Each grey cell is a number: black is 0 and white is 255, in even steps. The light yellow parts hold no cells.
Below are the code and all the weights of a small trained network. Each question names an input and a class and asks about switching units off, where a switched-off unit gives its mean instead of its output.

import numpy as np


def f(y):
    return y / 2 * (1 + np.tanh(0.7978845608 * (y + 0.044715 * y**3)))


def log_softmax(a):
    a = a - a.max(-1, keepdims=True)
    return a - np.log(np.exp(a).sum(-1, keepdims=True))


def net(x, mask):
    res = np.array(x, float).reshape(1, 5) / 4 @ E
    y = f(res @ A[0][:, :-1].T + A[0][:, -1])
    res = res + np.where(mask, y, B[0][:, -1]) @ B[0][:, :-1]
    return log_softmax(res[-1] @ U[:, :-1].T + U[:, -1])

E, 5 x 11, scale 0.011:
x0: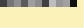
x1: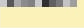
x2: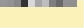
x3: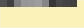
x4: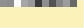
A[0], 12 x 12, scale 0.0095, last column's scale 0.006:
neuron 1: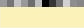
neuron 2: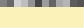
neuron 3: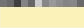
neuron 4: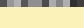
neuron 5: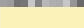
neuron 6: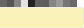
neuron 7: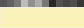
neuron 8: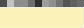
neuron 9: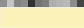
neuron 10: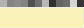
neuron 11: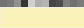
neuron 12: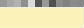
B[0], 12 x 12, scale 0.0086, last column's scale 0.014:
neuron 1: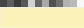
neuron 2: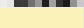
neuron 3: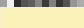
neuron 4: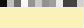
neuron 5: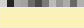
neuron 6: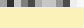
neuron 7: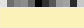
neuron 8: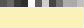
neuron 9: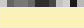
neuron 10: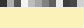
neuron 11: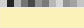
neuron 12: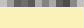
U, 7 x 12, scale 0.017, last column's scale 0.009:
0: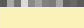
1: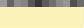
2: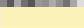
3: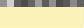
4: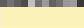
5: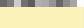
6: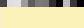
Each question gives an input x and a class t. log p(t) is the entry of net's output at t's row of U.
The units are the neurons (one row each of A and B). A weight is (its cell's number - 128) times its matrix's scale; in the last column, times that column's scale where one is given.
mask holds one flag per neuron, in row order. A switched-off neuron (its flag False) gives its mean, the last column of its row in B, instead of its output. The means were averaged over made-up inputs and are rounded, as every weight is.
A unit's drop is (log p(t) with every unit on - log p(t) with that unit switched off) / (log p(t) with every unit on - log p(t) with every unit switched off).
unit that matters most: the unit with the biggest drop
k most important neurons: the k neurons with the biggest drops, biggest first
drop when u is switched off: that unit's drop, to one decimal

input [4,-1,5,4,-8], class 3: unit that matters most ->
neuron 3
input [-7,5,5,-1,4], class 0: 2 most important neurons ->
(neuron 10; neuron 6)
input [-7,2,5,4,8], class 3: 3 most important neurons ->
(neuron 2; neuron 12; neuron 4)
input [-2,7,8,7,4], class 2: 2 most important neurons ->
(neuron 11; neuron 9)
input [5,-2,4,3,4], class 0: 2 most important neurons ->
(neuron 4; neuron 6)
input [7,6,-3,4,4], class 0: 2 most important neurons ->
(neuron 4; neuron 8)
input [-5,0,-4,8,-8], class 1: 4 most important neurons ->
(neuron 7; neuron 2; neuron 12; neuron 4)
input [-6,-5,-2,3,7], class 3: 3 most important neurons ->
(neuron 2; neuron 4; neuron 12)
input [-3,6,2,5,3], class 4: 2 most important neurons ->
(neuron 1; neuron 9)
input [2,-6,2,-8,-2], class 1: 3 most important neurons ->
(neuron 9; neuron 5; neuron 1)
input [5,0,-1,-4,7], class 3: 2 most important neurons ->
(neuron 2; neuron 10)
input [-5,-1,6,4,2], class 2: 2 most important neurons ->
(neuron 11; neuron 4)
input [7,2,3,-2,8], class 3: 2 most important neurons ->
(neuron 2; neuron 10)
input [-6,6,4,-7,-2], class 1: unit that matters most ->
neuron 5
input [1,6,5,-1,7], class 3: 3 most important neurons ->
(neuron 2; neuron 12; neuron 6)
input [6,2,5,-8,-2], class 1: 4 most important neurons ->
(neuron 5; neuron 9; neuron 10; neuron 6)
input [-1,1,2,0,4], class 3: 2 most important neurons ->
(neuron 6; neuron 2)
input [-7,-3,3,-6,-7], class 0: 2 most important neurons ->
(neuron 10; neuron 2)
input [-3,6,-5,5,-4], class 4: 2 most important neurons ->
(neuron 1; neuron 11)
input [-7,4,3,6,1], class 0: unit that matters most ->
neuron 10
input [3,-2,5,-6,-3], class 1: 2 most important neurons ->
(neuron 6; neuron 5)
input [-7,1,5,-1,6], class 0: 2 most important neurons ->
(neuron 10; neuron 6)
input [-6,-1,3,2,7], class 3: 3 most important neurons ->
(neuron 2; neuron 12; neuron 4)
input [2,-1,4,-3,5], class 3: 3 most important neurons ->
(neuron 6; neuron 2; neuron 12)
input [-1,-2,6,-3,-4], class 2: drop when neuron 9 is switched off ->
0.1
